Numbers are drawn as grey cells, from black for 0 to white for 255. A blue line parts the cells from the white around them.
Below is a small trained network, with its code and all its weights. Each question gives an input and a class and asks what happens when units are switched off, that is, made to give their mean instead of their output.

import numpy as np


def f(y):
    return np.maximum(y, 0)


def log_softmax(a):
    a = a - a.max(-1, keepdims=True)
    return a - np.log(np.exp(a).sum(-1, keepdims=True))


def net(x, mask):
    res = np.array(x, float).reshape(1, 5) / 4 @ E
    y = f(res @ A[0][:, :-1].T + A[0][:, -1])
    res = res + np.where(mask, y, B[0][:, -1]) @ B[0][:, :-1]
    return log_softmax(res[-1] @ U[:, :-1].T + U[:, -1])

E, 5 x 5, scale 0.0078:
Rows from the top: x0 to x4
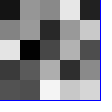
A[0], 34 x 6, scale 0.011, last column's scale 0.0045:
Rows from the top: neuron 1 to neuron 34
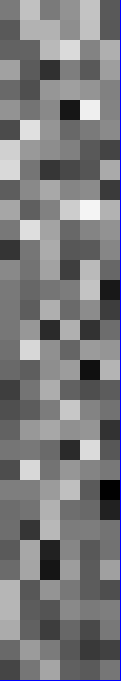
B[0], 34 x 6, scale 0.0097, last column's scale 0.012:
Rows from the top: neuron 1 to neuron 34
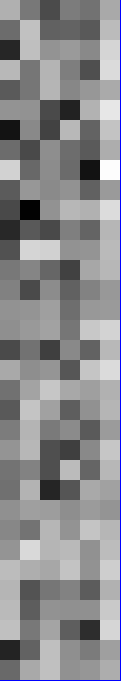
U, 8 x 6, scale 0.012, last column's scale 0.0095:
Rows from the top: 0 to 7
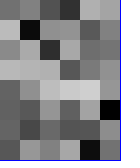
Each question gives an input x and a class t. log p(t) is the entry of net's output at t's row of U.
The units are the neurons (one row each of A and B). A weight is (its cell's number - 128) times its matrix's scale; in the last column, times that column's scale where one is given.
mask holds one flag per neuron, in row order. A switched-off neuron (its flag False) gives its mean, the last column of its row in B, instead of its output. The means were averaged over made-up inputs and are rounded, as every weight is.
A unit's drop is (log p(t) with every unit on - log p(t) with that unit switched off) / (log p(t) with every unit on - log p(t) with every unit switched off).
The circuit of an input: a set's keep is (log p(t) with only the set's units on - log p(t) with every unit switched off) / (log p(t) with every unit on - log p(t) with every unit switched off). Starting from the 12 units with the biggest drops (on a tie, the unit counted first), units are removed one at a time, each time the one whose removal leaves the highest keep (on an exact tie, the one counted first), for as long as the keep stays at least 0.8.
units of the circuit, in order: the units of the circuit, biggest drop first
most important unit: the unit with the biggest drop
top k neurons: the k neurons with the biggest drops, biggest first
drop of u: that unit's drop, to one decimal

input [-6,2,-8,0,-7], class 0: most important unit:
neuron 6
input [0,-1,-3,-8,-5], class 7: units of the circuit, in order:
[neuron 6; neuron 19]
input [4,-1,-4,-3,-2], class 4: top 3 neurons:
[neuron 9; neuron 32; neuron 17]
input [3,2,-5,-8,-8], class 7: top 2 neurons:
[neuron 6; neuron 33]
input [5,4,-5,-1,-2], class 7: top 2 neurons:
[neuron 6; neuron 7]
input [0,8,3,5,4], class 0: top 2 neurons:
[neuron 29; neuron 28]
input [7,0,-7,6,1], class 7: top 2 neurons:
[neuron 7; neuron 2]
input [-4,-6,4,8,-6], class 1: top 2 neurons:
[neuron 9; neuron 30]
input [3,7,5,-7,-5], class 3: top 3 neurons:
[neuron 28; neuron 17; neuron 29]
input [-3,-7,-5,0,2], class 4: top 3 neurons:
[neuron 9; neuron 13; neuron 20]
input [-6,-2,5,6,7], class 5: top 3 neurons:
[neuron 11; neuron 27; neuron 5]
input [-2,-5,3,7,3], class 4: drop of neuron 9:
0.2
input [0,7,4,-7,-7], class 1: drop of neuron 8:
0.2
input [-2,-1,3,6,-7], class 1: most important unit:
neuron 9
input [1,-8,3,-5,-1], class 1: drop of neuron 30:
0.1
